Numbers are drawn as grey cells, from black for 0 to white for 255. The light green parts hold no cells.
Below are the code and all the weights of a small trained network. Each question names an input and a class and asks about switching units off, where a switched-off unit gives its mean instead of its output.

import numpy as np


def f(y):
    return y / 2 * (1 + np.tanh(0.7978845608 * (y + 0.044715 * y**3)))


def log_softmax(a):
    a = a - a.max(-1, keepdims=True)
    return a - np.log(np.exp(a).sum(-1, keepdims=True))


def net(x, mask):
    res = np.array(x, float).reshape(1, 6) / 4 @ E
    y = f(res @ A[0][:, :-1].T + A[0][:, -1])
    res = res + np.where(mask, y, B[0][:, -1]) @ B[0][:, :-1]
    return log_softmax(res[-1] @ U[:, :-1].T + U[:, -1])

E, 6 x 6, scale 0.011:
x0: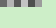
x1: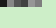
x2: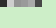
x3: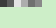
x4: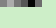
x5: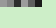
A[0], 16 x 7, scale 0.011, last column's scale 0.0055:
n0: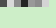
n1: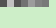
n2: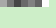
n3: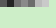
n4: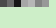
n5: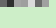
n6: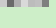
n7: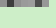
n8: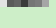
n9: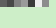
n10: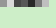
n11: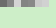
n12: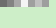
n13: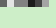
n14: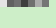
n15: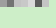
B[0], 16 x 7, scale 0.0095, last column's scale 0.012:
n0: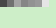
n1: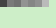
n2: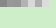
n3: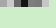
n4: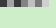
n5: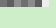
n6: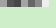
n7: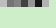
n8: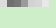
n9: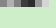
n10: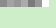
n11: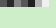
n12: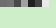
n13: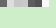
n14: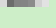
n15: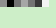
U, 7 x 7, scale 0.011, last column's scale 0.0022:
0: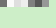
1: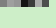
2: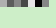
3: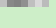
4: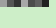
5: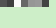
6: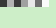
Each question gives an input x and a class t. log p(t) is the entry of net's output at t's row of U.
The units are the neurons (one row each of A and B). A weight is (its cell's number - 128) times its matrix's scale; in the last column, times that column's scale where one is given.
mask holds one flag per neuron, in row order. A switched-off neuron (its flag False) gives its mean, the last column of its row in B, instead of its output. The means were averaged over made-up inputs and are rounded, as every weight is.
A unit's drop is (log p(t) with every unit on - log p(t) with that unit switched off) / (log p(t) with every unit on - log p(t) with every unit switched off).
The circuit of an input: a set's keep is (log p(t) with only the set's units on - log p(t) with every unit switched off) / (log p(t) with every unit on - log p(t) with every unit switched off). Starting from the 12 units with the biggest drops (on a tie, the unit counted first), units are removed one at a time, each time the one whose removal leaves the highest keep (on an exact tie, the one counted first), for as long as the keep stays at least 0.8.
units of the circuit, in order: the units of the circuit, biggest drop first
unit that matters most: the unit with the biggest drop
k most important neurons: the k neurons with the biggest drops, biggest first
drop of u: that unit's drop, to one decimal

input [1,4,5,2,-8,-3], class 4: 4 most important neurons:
n12, n15, n11, n2
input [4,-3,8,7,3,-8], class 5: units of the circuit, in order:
n11
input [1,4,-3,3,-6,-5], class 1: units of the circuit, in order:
n3, n9
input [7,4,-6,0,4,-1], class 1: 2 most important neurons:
n9, n3
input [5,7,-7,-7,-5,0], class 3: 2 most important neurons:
n14, n8
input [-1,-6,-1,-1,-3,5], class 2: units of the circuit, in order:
n7, n11
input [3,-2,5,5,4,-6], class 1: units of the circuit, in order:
n11, n9
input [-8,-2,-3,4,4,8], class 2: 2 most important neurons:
n7, n11
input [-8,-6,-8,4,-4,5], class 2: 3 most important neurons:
n7, n15, n5
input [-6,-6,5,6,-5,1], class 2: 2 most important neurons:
n7, n5
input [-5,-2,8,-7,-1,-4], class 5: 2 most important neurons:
n0, n4
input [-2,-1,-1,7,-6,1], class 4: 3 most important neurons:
n12, n6, n11
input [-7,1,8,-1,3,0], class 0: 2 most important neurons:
n11, n13
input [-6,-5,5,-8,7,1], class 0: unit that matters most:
n13
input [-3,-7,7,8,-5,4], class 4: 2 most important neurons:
n12, n6
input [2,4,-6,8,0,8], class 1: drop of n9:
0.1
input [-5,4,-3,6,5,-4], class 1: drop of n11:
0.0
